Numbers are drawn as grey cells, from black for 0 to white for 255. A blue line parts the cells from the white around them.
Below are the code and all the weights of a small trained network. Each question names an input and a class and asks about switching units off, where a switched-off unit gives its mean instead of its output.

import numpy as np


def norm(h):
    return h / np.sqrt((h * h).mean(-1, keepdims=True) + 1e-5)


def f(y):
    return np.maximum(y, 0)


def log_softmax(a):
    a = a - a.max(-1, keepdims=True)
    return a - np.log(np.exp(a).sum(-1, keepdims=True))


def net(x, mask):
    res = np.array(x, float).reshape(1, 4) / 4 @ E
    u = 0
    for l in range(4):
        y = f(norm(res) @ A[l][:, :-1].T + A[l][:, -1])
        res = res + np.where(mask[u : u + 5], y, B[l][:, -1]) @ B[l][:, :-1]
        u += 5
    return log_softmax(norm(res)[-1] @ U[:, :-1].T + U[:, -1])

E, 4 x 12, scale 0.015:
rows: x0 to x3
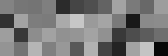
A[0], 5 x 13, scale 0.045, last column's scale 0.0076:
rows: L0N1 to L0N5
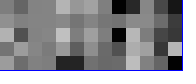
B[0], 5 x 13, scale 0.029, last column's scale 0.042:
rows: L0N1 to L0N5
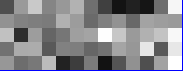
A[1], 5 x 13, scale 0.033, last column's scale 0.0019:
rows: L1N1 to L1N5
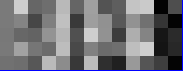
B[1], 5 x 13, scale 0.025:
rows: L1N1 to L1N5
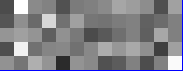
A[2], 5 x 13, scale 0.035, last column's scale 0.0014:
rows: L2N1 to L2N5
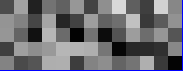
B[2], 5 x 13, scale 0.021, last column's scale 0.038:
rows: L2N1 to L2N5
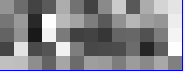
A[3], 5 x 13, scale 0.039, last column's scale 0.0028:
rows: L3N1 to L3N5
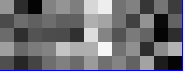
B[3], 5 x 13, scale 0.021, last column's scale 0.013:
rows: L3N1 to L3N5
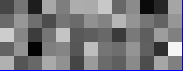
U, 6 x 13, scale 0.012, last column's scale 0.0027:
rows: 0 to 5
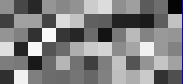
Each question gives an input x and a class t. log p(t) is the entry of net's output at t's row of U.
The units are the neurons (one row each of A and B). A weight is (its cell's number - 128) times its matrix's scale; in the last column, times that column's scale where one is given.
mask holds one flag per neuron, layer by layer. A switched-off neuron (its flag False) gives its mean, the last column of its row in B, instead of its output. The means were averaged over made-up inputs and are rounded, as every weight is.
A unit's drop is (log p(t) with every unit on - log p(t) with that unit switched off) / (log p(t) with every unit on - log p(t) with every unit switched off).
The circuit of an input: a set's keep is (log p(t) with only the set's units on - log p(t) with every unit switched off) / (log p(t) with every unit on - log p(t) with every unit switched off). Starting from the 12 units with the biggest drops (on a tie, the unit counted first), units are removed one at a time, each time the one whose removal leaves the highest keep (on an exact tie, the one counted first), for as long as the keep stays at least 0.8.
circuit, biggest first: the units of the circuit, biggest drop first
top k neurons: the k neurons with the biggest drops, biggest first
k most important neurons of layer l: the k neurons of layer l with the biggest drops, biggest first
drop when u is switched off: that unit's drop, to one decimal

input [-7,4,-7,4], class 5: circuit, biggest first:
(L0N4)
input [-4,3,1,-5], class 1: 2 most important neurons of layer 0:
(L0N4 L0N5)
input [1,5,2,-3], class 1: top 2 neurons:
(L0N5 L0N3)
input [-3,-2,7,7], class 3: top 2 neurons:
(L0N3 L0N4)
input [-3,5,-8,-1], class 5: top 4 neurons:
(L0N5 L0N1 L0N3 L0N2)
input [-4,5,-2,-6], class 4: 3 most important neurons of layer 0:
(L0N1 L0N4 L0N5)
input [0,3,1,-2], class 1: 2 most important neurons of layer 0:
(L0N5 L0N3)
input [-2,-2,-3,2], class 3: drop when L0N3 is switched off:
0.3
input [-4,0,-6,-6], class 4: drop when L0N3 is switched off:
1.3
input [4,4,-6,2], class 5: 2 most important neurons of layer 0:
(L0N5 L0N1)
